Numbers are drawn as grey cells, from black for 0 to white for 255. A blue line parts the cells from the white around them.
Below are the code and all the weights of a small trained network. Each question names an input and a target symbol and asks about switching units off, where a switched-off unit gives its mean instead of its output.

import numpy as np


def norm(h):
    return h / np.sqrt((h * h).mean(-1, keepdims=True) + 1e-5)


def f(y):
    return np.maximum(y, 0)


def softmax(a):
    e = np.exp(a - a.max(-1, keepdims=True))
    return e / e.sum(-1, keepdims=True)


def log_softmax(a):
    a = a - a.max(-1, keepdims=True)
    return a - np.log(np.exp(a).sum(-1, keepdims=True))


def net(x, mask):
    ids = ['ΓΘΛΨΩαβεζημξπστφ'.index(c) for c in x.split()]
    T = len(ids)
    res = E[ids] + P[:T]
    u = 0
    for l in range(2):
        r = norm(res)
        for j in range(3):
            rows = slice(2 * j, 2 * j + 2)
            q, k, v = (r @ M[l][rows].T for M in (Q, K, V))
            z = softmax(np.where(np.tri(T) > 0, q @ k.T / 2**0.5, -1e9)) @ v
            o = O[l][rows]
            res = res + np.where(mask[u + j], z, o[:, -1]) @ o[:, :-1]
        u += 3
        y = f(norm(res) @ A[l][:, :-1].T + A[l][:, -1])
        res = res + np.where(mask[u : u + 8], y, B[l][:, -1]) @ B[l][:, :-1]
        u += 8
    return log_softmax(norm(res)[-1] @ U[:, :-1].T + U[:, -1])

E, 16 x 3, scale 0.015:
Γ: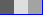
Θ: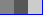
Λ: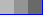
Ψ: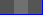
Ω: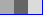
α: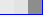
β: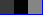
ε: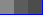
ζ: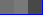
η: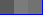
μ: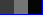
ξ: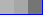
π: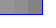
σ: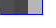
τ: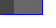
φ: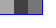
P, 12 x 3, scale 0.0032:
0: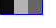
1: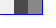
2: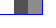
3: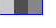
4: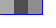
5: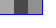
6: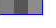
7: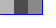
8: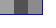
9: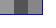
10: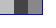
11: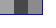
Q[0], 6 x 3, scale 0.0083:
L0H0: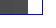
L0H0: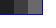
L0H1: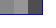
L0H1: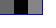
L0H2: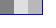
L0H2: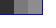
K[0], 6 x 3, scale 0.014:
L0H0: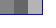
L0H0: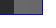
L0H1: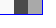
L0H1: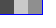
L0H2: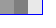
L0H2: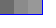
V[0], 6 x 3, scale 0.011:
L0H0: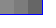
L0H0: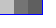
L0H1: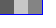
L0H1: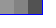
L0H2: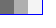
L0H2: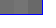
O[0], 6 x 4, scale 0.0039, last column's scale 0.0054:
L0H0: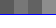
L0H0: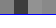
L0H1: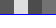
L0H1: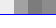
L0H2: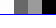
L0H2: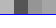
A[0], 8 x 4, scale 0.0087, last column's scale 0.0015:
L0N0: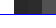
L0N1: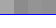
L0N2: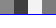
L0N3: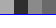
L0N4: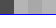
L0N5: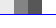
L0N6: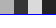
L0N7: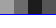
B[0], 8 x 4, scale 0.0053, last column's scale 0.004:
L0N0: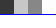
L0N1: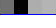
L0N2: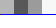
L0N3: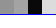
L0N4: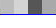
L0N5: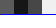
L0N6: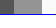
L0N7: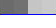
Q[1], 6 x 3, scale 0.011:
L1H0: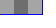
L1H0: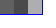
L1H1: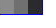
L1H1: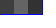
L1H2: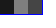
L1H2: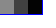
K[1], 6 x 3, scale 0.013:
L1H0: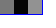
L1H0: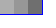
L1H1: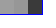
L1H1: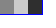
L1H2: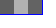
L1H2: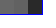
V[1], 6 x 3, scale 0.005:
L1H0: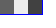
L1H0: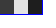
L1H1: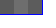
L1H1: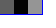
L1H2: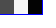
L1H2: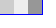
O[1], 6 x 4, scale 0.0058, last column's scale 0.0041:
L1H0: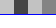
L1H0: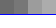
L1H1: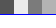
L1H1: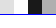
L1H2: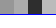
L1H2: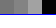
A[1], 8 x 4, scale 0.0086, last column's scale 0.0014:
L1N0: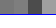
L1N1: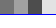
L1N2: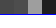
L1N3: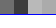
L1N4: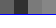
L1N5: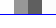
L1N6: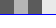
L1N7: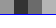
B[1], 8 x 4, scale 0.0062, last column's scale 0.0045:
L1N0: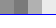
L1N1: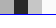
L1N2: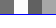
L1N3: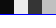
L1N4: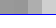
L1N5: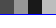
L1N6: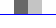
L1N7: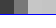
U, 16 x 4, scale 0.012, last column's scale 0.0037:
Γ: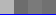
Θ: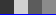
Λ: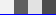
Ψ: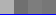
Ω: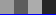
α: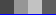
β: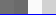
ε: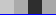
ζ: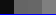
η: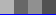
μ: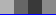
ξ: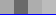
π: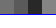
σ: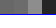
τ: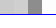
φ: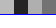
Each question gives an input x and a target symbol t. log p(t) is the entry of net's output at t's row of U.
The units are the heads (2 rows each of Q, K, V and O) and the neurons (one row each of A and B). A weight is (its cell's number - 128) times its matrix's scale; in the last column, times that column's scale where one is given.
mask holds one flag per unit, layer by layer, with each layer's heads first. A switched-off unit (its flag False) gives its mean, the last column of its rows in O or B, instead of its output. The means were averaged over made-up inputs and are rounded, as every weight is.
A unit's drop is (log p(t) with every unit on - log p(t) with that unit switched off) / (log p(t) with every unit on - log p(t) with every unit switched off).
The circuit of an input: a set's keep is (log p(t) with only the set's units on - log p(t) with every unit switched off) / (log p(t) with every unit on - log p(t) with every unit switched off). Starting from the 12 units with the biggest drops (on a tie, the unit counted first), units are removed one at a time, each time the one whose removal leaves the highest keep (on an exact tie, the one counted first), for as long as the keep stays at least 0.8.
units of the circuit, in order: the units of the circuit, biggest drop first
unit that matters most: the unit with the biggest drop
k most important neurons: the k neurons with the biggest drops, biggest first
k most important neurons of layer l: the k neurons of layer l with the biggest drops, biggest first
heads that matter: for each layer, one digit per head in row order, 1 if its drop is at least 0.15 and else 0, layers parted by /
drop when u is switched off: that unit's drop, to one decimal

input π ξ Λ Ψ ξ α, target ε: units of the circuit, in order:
[L0N5; L1N5]
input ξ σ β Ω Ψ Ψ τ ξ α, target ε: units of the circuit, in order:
[L1N5; L0N5]
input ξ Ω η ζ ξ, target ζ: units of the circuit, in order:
[L1H1; L0N5; L1N6]
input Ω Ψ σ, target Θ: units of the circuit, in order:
[L1N3; L1N2]
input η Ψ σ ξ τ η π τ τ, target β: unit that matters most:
L0N5
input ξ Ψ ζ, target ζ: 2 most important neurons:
[L0N3; L0N7]
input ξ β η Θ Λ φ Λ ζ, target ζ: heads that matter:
010 / 010
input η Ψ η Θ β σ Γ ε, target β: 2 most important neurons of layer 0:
[L0N4; L0N7]
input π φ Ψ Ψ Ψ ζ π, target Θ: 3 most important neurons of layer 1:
[L1N3; L1N2; L1N1]
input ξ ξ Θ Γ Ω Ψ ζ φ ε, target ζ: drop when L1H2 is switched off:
0.1
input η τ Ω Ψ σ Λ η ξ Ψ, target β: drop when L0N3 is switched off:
0.2
